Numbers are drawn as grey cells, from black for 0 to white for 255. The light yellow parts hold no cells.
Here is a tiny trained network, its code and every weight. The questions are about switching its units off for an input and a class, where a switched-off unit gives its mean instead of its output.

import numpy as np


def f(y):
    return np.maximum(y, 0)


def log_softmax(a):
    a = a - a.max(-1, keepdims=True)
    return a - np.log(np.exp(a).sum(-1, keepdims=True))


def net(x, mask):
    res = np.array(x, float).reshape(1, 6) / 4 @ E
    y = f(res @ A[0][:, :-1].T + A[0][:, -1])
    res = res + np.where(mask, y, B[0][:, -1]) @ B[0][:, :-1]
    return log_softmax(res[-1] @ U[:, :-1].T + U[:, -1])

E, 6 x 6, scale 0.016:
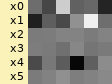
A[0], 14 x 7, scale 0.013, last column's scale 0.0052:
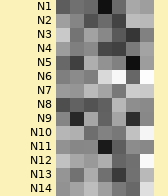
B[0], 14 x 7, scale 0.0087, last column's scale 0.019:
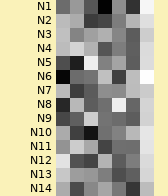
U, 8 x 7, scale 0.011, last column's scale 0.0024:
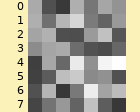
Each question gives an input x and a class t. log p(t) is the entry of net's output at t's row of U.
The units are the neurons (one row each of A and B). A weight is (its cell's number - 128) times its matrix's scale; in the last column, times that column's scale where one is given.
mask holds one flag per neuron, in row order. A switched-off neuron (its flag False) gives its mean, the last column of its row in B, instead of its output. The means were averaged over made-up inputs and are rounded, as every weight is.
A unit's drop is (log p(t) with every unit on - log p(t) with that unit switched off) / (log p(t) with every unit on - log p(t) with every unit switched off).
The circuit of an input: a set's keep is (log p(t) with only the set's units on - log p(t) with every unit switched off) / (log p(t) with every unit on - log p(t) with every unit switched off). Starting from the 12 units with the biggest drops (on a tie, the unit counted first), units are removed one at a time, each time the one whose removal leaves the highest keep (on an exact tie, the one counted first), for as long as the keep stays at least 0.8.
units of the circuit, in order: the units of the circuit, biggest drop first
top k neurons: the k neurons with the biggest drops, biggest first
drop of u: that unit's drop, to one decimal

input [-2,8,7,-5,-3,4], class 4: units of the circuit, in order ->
N6
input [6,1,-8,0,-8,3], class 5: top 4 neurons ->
N6, N5, N9, N4
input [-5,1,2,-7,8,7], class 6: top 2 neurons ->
N8, N13
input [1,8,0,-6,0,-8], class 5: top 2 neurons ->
N6, N1
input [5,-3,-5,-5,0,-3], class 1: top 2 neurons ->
N1, N3
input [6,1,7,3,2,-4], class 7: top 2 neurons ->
N5, N12
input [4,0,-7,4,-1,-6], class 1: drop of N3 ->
0.1
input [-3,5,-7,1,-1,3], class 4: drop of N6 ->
0.4
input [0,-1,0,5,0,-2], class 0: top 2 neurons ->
N1, N11
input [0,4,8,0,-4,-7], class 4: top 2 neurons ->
N6, N1
